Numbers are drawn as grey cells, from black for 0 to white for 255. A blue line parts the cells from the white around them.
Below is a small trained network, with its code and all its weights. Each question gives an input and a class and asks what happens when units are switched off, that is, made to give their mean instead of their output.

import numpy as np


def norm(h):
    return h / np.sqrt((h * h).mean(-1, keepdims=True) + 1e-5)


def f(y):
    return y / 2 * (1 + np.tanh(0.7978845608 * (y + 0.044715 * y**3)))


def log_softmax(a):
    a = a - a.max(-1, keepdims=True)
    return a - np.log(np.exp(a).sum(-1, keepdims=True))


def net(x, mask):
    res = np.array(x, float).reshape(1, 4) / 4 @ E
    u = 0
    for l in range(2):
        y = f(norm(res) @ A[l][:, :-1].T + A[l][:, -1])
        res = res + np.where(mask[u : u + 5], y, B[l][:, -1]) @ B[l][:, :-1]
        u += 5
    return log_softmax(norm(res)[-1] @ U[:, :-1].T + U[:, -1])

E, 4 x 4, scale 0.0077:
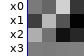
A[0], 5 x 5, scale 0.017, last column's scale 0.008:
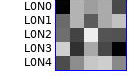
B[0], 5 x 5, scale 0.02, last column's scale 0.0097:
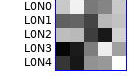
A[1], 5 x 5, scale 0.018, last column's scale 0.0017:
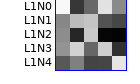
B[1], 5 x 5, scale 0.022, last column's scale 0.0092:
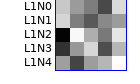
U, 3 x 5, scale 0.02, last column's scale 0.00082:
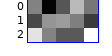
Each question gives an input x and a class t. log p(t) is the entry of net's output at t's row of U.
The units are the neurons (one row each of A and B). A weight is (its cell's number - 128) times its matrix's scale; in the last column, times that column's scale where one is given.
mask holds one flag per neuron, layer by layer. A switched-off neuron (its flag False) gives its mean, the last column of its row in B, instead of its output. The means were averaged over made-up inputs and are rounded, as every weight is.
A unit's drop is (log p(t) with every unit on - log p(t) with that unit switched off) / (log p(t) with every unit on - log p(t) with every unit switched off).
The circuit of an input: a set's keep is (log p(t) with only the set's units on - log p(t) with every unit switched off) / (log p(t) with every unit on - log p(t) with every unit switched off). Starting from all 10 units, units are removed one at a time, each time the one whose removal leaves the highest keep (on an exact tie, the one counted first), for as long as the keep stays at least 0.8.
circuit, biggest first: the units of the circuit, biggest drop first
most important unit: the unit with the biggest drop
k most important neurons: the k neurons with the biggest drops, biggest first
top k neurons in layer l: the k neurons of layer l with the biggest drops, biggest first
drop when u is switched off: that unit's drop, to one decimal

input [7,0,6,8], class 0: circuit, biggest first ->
[L0N3]
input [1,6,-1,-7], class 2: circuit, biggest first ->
[L0N4; L1N2]
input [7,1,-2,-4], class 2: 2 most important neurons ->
[L0N2; L0N4]
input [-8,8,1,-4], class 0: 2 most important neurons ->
[L0N0; L1N2]
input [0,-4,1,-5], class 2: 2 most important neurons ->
[L1N0; L1N2]
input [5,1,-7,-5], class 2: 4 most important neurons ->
[L0N0; L0N2; L0N3; L1N1]
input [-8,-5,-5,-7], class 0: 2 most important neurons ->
[L0N4; L1N2]
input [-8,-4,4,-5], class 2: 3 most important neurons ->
[L1N0; L0N4; L1N2]
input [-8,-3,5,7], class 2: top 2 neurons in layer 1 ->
[L1N0; L1N2]
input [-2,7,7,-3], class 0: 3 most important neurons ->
[L0N0; L0N2; L1N4]
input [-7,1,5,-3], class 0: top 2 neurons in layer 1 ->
[L1N2; L1N4]
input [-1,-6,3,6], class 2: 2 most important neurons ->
[L1N0; L0N4]
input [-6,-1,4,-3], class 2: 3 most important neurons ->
[L1N0; L0N4; L1N2]
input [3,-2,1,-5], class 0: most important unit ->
L0N3
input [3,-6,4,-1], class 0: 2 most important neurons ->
[L0N3; L1N2]
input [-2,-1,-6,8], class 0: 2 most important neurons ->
[L0N4; L1N2]
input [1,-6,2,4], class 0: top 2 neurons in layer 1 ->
[L1N2; L1N1]
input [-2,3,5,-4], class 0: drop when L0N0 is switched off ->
1.1
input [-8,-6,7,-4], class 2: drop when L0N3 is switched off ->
0.0
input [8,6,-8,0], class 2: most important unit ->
L0N0
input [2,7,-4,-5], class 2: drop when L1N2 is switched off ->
0.1
